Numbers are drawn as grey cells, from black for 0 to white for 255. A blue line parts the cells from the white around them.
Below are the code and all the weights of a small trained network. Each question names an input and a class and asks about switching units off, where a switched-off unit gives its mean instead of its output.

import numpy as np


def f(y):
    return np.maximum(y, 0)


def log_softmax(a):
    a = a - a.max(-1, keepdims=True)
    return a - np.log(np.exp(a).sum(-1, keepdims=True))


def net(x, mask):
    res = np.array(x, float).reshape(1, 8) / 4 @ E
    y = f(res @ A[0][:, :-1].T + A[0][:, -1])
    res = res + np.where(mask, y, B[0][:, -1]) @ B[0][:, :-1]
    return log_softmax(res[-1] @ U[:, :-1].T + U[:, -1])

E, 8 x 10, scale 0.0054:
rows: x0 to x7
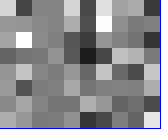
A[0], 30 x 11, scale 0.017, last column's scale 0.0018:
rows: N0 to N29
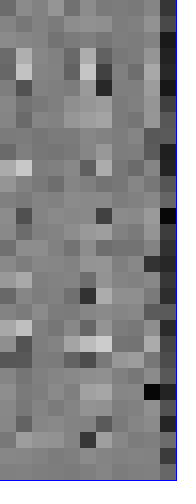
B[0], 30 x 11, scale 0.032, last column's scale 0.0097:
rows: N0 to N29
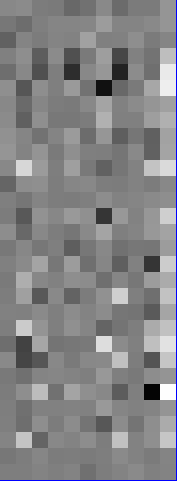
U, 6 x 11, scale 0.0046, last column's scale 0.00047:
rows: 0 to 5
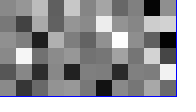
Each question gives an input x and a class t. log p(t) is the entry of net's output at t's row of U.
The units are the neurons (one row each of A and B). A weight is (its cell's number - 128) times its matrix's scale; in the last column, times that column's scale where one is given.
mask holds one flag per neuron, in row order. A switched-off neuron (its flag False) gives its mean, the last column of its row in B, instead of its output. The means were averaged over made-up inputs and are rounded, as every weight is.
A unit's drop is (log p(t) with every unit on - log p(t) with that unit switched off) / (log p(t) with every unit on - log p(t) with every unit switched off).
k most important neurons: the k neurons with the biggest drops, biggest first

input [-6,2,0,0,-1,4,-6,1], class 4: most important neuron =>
[N4]
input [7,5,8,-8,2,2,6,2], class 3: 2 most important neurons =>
[N10, N20]
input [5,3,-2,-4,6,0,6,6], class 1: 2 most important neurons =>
[N21, N7]
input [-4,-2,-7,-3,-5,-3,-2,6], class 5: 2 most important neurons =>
[N5, N13]
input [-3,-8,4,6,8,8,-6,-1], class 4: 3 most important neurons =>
[N4, N3, N10]
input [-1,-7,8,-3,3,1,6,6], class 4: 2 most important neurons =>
[N4, N3]
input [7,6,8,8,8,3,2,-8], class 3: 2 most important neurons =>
[N10, N27]
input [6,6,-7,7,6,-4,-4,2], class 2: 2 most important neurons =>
[N18, N27]
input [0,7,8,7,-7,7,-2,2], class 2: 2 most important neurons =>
[N22, N18]
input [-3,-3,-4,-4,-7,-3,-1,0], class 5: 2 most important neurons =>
[N5, N13]
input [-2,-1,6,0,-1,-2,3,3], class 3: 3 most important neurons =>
[N10, N20, N24]
